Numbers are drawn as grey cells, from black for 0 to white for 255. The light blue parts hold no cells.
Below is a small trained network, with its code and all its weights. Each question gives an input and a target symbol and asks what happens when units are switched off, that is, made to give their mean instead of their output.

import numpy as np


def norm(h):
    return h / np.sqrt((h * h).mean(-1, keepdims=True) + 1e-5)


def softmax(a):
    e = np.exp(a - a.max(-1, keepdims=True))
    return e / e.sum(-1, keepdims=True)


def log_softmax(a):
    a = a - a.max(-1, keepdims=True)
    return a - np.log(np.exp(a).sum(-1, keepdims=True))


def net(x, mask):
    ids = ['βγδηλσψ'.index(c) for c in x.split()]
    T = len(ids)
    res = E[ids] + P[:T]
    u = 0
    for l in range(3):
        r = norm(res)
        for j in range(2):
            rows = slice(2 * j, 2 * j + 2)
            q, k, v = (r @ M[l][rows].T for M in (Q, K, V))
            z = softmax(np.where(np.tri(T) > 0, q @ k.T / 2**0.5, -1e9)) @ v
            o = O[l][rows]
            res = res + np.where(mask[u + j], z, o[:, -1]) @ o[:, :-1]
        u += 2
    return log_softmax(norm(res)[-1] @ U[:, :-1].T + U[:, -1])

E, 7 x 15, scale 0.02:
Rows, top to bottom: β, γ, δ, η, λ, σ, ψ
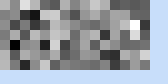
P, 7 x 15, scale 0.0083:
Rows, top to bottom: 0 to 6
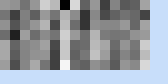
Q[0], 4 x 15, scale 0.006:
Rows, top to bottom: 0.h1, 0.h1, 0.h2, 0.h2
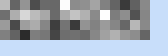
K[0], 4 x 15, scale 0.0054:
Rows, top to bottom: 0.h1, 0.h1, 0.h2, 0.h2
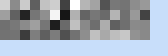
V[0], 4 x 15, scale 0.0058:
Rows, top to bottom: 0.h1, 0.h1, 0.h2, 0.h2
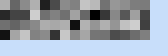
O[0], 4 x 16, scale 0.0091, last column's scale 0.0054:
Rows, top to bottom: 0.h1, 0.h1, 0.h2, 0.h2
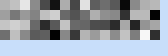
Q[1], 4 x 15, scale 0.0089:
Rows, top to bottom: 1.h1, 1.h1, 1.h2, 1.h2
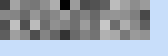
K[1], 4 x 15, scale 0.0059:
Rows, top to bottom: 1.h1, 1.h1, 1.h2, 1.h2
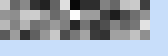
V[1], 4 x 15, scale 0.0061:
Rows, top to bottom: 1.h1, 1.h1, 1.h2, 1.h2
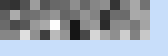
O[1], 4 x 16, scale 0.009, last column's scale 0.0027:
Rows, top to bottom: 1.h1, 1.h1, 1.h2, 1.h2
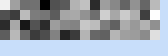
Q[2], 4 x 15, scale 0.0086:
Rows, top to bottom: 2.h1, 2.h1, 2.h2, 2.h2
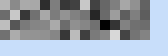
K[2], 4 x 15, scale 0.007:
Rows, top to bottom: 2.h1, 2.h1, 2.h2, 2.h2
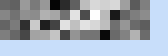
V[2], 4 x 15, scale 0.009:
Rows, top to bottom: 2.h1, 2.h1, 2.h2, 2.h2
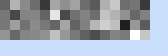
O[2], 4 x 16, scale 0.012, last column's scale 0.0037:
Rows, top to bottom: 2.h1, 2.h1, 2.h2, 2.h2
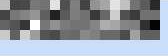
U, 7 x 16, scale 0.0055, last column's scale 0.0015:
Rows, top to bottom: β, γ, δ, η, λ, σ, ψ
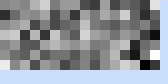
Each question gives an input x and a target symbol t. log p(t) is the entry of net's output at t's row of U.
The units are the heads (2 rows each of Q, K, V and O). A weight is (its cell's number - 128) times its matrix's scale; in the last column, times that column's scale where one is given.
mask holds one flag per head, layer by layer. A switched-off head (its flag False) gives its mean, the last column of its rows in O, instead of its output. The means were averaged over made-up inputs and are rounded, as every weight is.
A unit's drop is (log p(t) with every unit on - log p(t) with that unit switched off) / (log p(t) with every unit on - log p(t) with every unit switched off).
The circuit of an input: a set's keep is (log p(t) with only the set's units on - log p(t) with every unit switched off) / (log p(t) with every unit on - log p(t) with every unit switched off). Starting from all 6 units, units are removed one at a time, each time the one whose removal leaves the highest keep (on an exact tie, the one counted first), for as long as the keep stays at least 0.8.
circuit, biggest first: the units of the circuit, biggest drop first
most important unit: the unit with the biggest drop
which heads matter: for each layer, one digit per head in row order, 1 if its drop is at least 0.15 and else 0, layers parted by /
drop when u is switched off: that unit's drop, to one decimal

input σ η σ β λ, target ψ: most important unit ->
1.h2
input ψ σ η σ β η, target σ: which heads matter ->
10 / 01 / 10
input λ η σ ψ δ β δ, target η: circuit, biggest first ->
[2.h2 2.h1 1.h1]
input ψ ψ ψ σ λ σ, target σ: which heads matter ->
10 / 10 / 10
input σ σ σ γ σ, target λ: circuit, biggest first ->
[2.h2 2.h1]
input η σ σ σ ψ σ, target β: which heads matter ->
00 / 01 / 00
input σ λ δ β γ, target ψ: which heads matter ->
01 / 01 / 10
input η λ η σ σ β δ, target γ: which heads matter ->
10 / 10 / 01
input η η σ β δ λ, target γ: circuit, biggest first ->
[1.h1 2.h2]
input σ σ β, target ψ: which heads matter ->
01 / 11 / 10
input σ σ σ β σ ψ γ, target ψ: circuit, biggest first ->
[1.h2 0.h2]
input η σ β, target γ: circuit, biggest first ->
[1.h2 2.h2 1.h1 0.h2]
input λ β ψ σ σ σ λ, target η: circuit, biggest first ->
[0.h2 2.h1]
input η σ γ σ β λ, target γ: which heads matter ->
11 / 11 / 01
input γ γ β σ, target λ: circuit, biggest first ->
[2.h2]
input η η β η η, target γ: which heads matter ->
10 / 11 / 01
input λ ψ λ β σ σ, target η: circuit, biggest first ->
[2.h2 1.h1]
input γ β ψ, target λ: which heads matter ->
11 / 00 / 01
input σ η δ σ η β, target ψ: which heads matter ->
00 / 11 / 10
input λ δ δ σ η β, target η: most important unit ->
0.h1
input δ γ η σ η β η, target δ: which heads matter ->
11 / 11 / 10
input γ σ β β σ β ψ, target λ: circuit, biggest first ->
[2.h2 0.h1]
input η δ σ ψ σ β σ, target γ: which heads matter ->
10 / 11 / 01
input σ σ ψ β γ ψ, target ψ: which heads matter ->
01 / 11 / 10
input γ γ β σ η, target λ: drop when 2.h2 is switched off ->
1.3
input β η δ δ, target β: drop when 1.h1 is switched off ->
0.2
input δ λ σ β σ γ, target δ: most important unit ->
1.h1
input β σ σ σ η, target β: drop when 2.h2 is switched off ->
0.1
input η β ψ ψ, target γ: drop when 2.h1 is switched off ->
0.0
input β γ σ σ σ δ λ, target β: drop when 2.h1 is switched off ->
0.2
